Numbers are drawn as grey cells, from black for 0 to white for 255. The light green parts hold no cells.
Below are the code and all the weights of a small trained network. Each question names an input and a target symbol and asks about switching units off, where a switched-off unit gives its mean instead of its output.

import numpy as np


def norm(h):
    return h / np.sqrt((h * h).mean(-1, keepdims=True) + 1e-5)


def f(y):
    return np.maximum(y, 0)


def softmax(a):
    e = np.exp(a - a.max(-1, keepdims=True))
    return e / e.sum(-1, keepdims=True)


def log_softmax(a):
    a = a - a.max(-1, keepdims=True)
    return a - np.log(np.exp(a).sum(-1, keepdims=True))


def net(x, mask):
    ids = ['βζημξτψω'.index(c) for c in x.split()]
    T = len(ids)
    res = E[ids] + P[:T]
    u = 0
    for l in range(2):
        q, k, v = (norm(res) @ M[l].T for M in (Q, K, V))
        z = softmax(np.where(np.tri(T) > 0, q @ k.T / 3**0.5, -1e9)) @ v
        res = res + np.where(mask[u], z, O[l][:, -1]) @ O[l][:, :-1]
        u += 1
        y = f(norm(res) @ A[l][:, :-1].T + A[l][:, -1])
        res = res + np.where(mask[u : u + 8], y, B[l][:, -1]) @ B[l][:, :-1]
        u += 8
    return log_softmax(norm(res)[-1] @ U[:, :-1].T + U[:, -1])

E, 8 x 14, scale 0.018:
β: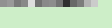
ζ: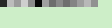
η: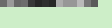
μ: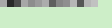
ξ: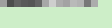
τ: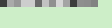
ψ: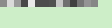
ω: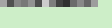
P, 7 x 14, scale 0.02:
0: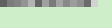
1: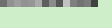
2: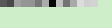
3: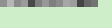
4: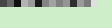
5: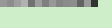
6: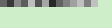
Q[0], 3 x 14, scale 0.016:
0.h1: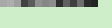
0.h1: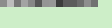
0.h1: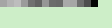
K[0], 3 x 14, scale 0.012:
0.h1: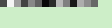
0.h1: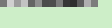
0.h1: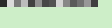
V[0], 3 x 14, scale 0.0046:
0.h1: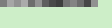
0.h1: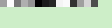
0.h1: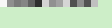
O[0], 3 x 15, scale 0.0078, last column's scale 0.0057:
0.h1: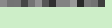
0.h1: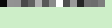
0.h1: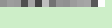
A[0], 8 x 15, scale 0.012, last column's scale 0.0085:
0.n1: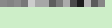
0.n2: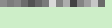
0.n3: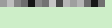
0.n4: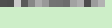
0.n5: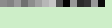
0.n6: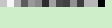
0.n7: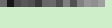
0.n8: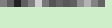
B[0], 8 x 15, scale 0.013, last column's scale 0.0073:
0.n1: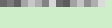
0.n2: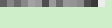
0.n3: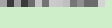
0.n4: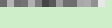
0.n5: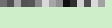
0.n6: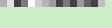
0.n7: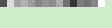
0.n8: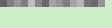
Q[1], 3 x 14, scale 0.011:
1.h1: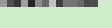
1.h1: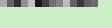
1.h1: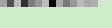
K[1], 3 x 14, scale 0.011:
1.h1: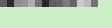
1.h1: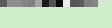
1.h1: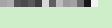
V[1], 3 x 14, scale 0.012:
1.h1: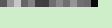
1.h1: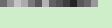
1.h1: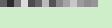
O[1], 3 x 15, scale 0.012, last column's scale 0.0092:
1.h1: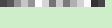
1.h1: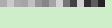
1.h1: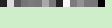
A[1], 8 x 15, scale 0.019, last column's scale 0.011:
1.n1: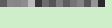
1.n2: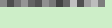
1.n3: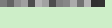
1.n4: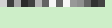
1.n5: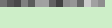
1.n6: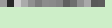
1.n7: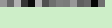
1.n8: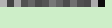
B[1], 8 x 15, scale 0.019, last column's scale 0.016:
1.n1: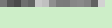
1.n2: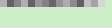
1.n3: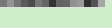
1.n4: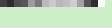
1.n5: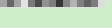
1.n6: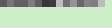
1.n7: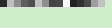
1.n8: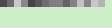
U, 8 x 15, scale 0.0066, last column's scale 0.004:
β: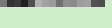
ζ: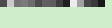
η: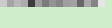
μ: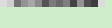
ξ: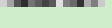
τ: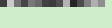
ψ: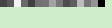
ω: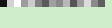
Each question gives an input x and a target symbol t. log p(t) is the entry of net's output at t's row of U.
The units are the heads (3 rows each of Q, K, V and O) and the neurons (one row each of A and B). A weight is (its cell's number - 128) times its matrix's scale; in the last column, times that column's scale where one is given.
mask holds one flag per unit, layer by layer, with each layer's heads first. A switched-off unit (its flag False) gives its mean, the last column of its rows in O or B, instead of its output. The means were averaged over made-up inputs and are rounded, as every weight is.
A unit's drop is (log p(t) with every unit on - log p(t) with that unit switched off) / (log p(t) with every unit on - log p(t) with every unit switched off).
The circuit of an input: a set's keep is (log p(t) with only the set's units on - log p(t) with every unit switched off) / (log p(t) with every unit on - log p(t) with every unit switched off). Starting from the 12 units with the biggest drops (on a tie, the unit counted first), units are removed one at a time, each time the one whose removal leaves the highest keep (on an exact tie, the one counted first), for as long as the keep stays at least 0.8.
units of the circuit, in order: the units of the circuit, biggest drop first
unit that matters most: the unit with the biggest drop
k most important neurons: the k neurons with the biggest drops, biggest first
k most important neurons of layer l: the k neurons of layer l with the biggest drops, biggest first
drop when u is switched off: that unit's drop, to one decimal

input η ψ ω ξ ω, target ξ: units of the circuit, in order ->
[1.h1 1.n6]
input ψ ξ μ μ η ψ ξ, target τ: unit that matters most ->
1.h1
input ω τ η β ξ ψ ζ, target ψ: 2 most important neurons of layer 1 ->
[1.n8 1.n1]
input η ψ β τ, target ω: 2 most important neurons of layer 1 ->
[1.n4 1.n1]
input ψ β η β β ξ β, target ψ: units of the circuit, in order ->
[1.h1 1.n8]
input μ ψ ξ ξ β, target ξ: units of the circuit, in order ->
[1.h1 1.n6]
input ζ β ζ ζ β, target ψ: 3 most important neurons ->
[1.n8 0.n6 0.n1]
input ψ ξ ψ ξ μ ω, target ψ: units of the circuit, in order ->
[0.n5 1.n8]
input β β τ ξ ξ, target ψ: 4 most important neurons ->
[1.n8 0.n6 0.n1 1.n4]
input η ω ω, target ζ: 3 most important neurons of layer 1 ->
[1.n3 1.n2 1.n7]
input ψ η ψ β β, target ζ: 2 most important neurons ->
[0.n5 1.n3]
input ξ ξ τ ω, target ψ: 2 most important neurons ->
[0.n5 1.n8]
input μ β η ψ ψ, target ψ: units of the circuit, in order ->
[1.h1 1.n8 0.n1]
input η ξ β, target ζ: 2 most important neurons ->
[1.n3 0.n7]
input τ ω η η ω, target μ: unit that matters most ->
0.n5
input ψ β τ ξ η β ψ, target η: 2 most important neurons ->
[1.n2 1.n5]
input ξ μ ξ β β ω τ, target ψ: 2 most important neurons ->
[1.n8 0.n6]
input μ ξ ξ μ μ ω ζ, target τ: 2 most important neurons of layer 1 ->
[1.n4 1.n5]
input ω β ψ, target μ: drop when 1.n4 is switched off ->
0.2
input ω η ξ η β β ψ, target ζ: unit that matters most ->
1.h1
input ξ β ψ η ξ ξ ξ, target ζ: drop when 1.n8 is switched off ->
0.0
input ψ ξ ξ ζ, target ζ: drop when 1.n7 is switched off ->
0.2
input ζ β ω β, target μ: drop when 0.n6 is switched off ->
0.7
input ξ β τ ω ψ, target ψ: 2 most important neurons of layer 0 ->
[0.n6 0.n1]
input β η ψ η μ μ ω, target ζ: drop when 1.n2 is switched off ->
0.1
